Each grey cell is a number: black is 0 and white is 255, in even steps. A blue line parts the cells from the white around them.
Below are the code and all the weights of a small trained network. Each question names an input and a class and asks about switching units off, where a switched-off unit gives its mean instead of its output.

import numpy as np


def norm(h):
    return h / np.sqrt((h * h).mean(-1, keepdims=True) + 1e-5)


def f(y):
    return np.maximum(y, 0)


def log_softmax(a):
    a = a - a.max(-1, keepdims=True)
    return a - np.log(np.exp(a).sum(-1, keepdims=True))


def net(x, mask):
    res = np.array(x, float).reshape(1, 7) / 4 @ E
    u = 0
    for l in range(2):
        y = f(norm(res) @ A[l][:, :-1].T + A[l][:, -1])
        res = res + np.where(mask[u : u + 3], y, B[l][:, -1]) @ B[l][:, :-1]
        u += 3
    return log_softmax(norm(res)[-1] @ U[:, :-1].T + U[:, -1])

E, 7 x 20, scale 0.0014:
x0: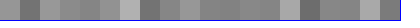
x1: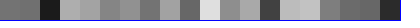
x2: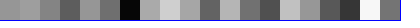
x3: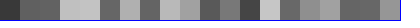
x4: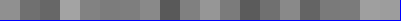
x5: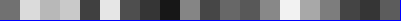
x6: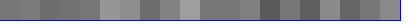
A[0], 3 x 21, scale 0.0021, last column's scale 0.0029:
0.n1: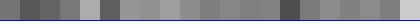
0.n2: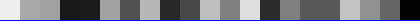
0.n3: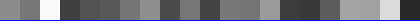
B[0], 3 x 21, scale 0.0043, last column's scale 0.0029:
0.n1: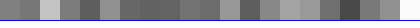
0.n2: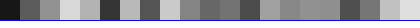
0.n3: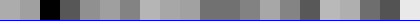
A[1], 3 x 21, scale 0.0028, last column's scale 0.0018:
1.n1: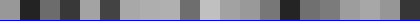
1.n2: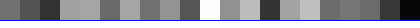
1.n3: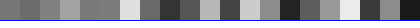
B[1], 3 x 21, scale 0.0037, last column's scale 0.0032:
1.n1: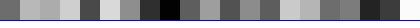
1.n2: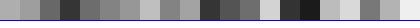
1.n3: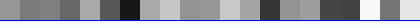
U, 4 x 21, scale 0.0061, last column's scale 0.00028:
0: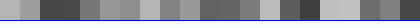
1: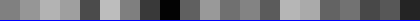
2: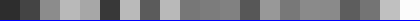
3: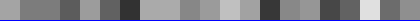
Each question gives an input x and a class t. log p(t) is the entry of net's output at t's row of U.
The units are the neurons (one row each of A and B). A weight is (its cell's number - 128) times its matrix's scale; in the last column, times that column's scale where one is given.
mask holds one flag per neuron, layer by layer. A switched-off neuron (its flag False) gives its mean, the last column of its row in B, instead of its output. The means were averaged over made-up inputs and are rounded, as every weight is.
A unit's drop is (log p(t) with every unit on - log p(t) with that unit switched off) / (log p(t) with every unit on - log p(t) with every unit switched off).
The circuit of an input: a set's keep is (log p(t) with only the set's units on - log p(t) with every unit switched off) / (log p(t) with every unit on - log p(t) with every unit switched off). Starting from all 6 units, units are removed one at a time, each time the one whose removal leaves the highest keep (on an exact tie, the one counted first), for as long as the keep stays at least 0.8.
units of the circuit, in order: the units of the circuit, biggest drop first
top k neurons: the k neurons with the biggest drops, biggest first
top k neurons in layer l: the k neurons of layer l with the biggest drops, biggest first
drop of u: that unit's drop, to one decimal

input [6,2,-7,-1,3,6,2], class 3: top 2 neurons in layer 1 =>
[1.n3 1.n1]
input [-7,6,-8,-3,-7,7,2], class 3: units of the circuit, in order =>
[1.n3 0.n1 1.n1]
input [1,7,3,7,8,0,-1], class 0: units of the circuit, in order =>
[1.n2]
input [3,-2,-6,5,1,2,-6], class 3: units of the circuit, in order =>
[1.n3 0.n2]
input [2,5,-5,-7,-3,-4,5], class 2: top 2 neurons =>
[0.n2 0.n3]
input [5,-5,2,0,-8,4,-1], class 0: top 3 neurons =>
[1.n1 0.n3 1.n3]
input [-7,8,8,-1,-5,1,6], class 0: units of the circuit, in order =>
[1.n2 1.n3]
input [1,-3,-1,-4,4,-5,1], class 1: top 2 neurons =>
[1.n1 1.n2]
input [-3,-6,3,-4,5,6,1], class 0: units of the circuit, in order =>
[1.n1 0.n3]
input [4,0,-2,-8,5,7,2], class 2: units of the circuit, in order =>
[0.n2 1.n1]
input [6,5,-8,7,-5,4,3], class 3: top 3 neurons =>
[1.n3 0.n2 1.n1]
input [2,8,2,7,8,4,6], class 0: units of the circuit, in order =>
[1.n2 0.n2]
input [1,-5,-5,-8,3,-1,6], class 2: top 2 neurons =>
[0.n2 1.n2]
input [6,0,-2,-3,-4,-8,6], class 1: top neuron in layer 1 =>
[1.n1]
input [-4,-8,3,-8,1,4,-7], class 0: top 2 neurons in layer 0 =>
[0.n3 0.n1]
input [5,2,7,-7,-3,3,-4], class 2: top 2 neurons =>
[0.n2 1.n3]
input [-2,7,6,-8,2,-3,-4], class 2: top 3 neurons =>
[0.n2 0.n3 1.n3]
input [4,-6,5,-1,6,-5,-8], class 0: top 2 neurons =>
[0.n3 1.n3]
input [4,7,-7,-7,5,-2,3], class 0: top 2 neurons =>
[1.n2 0.n2]
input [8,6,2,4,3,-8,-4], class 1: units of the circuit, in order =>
[1.n1]
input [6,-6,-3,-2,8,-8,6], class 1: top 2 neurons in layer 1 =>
[1.n1 1.n2]
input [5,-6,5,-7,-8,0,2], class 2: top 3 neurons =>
[0.n2 1.n2 1.n3]
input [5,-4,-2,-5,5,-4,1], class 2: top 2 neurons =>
[0.n2 1.n2]
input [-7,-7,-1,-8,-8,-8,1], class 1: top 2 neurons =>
[1.n1 1.n2]
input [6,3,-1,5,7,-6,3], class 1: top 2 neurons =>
[1.n1 0.n2]
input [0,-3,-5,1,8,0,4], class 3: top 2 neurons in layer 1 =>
[1.n3 1.n2]
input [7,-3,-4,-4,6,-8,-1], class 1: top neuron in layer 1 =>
[1.n1]
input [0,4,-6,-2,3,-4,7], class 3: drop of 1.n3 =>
1.5
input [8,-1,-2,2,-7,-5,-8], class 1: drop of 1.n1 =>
0.1
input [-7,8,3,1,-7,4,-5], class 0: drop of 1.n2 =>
0.6
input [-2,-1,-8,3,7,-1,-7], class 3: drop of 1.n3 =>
0.8
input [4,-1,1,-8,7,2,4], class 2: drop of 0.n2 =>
0.8
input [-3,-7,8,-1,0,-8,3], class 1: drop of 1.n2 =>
0.3
